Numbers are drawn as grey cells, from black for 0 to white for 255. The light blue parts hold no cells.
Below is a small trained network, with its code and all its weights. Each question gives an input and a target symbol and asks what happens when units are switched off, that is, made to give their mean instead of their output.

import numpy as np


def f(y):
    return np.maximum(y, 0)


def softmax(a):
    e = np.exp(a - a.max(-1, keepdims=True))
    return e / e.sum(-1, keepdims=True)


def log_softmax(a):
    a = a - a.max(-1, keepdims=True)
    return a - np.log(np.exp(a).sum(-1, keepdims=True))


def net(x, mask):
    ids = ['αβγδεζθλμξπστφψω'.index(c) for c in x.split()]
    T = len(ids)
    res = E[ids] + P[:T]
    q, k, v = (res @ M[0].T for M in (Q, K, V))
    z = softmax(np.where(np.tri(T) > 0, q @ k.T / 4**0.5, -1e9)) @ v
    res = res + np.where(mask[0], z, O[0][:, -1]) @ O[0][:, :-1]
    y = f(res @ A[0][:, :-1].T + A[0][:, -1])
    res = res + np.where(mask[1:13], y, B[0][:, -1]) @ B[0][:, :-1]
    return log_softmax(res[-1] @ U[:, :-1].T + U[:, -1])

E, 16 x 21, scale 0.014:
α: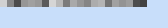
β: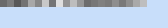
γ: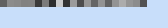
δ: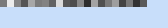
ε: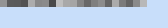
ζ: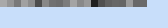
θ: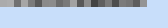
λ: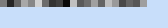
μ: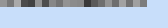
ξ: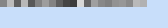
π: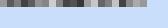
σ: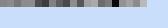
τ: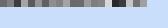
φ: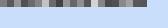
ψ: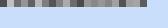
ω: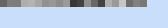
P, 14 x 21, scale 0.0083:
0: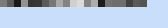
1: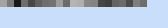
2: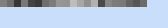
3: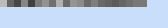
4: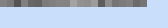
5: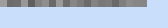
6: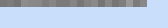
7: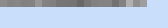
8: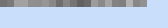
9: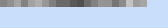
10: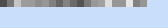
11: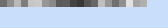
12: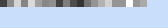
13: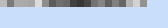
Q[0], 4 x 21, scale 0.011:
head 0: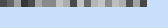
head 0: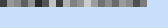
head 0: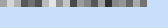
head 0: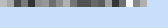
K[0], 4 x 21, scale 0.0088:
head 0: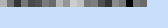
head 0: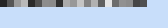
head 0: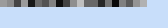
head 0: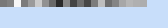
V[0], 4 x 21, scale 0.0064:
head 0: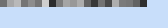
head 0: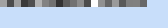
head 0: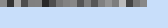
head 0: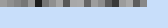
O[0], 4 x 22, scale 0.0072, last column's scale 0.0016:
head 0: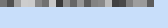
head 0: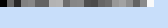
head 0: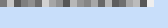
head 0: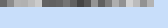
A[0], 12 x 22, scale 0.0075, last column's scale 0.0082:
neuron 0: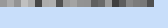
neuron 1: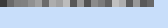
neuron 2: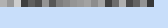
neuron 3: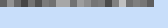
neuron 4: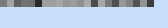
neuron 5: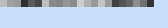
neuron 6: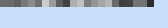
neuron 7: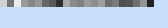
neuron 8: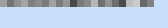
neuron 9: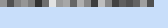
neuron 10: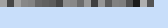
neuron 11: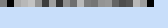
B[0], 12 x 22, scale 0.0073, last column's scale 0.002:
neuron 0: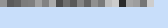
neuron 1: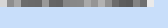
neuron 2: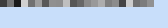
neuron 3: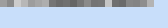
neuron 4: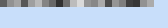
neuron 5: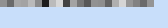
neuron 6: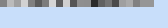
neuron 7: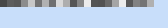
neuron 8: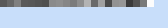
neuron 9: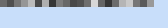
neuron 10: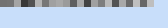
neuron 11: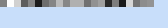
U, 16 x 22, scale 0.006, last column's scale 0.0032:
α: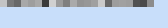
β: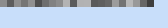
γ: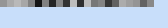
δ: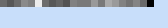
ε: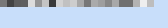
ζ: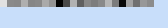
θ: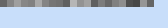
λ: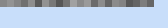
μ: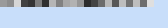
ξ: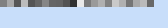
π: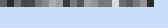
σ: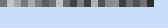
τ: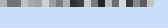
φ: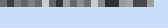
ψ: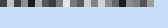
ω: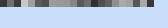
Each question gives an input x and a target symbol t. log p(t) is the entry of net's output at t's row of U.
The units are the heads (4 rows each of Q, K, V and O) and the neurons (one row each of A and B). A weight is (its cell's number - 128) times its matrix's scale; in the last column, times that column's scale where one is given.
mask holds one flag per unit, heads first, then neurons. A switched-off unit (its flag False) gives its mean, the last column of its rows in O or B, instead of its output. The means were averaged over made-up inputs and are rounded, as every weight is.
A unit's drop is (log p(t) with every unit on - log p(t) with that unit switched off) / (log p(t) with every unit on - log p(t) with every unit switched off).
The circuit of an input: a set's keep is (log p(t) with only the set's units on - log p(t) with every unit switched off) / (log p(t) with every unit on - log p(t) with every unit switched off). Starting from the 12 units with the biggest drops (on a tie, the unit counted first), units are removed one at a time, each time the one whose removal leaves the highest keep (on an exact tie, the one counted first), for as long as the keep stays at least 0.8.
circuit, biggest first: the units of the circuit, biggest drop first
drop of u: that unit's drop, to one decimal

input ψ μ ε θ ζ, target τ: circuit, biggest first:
(head 0; neuron 7)
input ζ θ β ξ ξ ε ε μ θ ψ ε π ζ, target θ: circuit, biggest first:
(head 0; neuron 4)
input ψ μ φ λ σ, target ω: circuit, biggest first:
(head 0)
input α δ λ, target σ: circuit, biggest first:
(head 0; neuron 11)
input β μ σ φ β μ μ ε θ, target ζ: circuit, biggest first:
(neuron 0; head 0)
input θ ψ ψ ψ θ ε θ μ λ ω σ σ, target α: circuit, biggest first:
(head 0; neuron 5; neuron 2)
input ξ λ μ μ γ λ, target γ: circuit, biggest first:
(head 0; neuron 11; neuron 7)
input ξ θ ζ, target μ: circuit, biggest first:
(head 0; neuron 10)
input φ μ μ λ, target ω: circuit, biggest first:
(head 0; neuron 6)
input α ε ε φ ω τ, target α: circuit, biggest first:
(neuron 5; head 0)
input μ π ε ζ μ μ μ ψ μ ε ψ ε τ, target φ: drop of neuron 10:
0.0
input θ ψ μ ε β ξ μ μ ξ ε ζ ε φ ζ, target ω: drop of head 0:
1.0
